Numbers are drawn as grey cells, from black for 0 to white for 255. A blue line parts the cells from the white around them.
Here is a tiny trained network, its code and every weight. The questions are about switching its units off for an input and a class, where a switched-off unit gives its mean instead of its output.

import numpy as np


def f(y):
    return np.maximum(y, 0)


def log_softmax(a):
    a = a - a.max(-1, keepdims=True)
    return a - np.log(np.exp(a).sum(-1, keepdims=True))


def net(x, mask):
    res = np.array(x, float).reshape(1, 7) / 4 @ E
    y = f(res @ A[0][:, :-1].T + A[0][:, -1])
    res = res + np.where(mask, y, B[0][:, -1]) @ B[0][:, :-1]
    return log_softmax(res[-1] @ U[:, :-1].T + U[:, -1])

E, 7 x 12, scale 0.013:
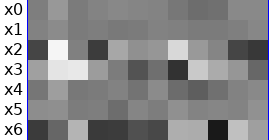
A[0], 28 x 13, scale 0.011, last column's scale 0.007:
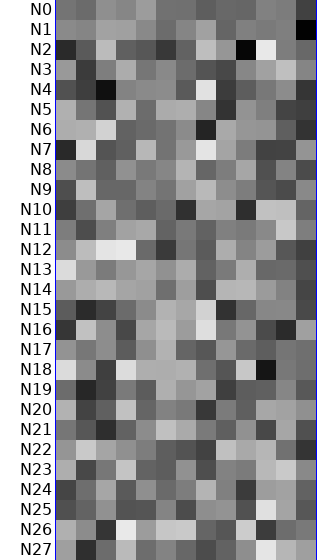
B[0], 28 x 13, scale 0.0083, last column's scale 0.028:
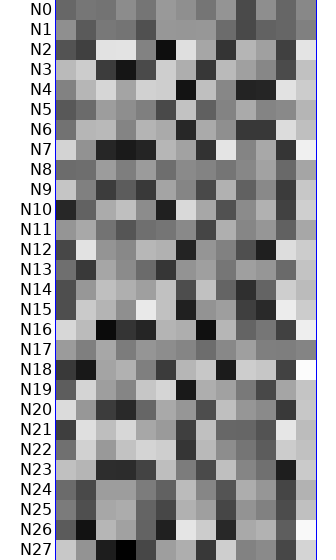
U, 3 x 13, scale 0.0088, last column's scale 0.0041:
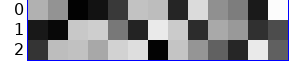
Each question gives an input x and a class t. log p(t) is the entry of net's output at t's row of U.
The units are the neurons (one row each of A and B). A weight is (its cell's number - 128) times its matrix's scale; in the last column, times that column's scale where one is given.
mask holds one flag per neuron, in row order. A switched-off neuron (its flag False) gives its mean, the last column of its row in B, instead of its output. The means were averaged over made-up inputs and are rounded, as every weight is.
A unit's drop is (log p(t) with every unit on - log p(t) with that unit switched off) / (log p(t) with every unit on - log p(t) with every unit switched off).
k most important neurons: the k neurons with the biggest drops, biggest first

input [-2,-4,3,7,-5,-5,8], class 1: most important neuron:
[N2]
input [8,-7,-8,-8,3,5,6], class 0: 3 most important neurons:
[N27, N3, N20]
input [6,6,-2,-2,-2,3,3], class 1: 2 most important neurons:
[N16, N7]
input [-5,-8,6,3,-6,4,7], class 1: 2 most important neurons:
[N2, N10]
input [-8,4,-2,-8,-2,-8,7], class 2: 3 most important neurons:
[N4, N15, N19]
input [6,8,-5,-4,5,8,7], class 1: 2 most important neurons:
[N2, N10]
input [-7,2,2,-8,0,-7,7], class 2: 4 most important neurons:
[N4, N15, N19, N26]
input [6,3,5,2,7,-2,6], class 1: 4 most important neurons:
[N2, N10, N27, N23]
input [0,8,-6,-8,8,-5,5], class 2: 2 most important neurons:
[N4, N15]
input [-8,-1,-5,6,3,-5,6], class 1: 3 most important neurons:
[N2, N10, N25]
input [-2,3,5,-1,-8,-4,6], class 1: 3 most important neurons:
[N2, N10, N27]
